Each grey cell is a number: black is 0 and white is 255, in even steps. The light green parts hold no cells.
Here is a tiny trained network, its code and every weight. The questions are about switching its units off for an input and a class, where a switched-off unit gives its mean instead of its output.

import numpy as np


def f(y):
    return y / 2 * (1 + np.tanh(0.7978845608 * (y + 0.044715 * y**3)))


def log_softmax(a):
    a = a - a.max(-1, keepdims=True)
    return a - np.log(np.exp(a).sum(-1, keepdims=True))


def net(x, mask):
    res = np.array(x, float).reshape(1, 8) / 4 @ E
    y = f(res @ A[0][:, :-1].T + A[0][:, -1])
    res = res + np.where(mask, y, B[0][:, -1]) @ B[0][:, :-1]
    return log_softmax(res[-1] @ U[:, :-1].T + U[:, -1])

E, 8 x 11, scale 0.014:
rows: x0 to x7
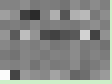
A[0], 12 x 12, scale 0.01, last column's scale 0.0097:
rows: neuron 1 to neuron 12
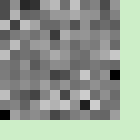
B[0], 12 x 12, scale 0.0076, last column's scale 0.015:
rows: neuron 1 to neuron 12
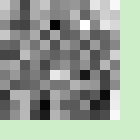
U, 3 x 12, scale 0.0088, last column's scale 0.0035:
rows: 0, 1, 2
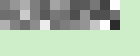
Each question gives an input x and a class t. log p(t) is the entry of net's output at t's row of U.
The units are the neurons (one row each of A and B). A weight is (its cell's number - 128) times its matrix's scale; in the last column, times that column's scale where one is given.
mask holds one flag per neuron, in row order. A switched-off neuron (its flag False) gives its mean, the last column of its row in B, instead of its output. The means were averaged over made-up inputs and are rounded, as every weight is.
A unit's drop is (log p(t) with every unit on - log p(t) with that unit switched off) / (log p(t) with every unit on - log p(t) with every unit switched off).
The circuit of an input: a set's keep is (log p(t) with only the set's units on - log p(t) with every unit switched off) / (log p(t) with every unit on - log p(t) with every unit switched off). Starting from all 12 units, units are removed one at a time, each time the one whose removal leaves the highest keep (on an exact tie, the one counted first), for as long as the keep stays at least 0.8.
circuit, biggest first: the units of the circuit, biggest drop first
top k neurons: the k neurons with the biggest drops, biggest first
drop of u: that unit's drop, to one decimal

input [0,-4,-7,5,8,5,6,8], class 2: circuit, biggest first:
neuron 3
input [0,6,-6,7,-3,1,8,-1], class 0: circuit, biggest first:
neuron 8; neuron 10
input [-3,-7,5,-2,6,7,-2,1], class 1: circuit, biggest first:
neuron 1; neuron 11
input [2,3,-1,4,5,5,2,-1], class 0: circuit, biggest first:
neuron 6; neuron 3
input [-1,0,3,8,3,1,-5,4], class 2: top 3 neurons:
neuron 3; neuron 11; neuron 12
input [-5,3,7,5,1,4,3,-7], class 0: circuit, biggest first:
neuron 8; neuron 3
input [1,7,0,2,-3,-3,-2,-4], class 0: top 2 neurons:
neuron 10; neuron 3
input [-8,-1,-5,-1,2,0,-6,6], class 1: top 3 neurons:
neuron 1; neuron 6; neuron 2
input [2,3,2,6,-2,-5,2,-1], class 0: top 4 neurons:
neuron 8; neuron 6; neuron 11; neuron 10
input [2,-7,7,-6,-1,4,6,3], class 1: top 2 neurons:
neuron 11; neuron 1
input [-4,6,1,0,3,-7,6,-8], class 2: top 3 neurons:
neuron 1; neuron 2; neuron 11
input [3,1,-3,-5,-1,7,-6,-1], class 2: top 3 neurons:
neuron 1; neuron 10; neuron 12
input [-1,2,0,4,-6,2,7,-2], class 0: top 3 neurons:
neuron 3; neuron 6; neuron 11
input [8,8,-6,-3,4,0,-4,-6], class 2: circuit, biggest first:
neuron 1
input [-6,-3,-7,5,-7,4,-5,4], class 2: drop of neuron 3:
0.1
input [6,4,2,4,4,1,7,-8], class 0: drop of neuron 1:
0.0
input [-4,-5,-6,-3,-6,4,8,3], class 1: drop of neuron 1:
0.1
